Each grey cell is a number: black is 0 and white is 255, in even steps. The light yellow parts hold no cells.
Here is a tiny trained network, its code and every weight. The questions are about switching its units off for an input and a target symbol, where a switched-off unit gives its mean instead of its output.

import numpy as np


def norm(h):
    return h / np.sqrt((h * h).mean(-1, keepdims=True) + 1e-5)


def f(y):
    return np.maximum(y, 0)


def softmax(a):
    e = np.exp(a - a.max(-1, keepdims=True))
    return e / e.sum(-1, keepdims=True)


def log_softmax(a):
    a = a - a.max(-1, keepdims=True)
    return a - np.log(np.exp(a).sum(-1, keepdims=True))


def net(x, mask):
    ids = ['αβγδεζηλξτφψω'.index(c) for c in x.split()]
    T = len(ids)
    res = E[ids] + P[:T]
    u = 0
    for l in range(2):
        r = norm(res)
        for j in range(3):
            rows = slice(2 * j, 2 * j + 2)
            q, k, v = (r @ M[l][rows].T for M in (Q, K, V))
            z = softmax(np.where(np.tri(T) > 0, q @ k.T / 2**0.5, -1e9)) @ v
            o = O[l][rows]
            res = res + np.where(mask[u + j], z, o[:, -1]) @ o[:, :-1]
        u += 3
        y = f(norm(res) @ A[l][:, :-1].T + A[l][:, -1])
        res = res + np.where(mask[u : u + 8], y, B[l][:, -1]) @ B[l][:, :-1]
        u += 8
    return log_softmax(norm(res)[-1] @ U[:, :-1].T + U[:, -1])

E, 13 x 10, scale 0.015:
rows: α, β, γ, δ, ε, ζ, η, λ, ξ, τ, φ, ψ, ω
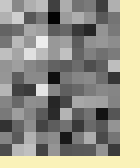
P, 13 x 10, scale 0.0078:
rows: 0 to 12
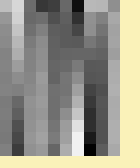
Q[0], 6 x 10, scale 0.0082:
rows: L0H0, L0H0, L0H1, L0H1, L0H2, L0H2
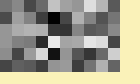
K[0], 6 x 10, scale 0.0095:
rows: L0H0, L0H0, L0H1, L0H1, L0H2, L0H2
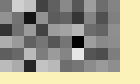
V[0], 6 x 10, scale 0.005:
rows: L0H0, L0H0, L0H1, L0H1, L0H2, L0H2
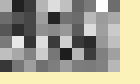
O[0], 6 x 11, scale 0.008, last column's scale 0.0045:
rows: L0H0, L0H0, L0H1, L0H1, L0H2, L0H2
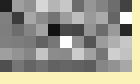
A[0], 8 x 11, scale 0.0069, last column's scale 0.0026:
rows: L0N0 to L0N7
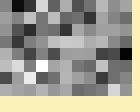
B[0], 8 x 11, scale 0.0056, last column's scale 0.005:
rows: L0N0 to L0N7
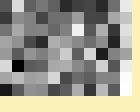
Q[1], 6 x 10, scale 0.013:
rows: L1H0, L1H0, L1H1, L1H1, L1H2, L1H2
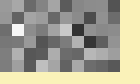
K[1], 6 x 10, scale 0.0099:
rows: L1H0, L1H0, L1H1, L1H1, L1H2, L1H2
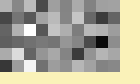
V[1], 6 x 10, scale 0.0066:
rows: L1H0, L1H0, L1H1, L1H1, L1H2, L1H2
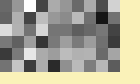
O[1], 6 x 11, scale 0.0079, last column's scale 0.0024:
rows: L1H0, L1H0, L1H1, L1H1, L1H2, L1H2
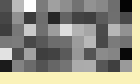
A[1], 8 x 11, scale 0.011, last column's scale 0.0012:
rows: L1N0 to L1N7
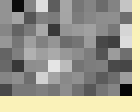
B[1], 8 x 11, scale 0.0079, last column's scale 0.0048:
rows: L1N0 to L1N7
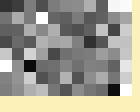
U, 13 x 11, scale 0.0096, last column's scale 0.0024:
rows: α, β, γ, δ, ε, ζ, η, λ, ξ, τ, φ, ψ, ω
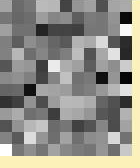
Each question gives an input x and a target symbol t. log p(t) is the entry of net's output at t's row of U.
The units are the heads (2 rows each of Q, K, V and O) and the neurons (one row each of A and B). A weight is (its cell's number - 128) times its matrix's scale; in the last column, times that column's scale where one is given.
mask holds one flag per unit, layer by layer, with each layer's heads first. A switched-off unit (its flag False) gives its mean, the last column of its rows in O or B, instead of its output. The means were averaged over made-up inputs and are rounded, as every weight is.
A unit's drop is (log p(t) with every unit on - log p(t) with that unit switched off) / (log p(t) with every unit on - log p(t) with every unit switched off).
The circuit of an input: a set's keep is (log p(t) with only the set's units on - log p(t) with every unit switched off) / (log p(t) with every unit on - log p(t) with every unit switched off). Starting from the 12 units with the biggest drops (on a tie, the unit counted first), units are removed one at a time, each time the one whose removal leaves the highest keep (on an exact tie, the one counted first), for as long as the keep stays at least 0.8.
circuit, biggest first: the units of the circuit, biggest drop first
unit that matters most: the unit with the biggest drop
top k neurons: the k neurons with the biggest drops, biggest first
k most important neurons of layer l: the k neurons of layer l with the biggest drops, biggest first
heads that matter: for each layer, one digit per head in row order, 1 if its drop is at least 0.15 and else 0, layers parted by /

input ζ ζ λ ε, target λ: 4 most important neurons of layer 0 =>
(L0N5, L0N0, L0N7, L0N2)
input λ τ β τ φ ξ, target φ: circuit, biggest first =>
(L0H0, L1H0)
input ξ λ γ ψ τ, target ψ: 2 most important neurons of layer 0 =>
(L0N6, L0N3)
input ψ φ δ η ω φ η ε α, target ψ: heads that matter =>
100 / 000
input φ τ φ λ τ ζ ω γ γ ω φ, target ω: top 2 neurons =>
(L1N5, L0N6)
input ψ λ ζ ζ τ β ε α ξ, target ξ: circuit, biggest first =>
(L1H2, L1H1)
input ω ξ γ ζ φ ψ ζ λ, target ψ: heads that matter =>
010 / 010
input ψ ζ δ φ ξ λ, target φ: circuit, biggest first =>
(L0N0, L1N6)
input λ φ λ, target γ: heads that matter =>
101 / 001
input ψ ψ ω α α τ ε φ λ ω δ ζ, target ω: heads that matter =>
110 / 000
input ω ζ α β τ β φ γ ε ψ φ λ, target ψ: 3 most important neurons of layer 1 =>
(L1N0, L1N6, L1N4)
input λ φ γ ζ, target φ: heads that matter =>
011 / 000
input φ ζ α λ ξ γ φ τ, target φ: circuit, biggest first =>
(L0H0, L0N6)
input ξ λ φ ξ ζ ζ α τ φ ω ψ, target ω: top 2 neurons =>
(L1N5, L0N3)
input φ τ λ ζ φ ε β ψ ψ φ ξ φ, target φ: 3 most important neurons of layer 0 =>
(L0N5, L0N6, L0N3)
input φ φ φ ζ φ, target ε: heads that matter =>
101 / 111
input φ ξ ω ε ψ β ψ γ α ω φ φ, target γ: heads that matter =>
101 / 010
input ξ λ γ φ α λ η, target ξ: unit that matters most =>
L1N0
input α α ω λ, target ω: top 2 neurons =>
(L0N0, L1N5)
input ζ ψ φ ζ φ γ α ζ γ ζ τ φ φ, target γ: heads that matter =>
110 / 010
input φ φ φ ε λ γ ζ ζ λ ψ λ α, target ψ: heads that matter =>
110 / 010
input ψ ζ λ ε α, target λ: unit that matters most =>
L0N5
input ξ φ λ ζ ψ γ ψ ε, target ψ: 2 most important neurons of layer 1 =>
(L1N0, L1N4)
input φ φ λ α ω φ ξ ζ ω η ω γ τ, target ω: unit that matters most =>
L0H1
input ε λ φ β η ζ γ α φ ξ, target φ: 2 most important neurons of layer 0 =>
(L0N0, L0N6)
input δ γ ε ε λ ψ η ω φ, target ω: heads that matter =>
110 / 000
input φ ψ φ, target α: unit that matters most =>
L1H0
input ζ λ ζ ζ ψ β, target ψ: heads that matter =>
000 / 000
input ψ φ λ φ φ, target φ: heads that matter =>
110 / 100
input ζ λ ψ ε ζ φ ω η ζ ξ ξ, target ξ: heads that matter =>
100 / 111
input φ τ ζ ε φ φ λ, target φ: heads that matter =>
001 / 000
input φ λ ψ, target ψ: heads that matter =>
010 / 000
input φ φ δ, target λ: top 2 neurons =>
(L0N5, L1N0)
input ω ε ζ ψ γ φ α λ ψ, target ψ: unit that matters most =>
L0H1
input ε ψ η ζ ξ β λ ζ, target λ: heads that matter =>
110 / 100
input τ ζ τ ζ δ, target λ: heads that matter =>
100 / 000
